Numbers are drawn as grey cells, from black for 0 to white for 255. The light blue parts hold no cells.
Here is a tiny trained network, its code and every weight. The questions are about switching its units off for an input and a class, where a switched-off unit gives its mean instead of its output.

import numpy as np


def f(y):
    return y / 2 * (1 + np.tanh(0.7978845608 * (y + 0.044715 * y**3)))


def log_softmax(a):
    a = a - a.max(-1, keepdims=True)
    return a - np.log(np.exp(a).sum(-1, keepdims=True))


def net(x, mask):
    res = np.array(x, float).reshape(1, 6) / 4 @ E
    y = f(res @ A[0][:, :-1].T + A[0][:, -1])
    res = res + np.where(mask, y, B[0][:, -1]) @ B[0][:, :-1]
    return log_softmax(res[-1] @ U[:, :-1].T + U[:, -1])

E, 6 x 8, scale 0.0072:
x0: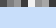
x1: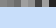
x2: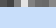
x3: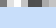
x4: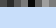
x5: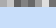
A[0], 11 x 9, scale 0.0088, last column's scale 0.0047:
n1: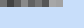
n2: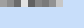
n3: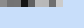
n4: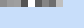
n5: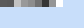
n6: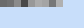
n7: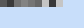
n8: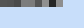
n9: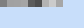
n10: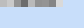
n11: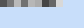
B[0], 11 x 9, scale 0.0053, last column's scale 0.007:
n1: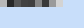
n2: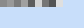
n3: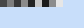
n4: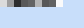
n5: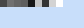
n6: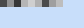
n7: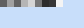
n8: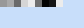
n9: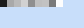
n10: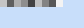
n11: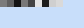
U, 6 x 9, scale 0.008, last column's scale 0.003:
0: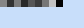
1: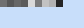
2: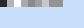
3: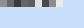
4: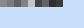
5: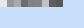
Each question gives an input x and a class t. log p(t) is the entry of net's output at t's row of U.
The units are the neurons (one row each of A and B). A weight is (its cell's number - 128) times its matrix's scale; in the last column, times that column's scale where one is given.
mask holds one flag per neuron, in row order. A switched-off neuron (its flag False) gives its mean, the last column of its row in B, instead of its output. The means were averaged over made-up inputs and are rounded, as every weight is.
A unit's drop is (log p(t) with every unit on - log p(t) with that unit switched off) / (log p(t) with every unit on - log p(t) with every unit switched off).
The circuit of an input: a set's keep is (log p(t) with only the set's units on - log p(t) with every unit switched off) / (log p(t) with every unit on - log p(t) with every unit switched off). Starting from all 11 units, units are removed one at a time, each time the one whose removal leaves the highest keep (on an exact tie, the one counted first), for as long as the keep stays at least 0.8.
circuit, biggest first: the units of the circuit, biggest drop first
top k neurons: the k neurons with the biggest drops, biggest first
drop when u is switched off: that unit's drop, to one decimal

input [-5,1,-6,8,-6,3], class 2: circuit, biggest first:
n9
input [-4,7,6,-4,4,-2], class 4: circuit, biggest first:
n8; n7
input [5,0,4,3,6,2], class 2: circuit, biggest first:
n4; n11
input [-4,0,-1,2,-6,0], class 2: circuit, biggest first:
n1; n3; n11
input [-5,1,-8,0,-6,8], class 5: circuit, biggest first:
n11; n5
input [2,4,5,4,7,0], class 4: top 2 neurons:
n7; n8
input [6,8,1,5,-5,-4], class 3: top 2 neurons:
n11; n4
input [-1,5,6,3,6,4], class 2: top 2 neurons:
n9; n4
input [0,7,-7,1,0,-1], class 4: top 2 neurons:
n5; n11
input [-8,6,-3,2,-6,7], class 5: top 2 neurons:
n10; n5
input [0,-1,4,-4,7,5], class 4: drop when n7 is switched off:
0.2
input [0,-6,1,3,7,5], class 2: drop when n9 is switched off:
0.2
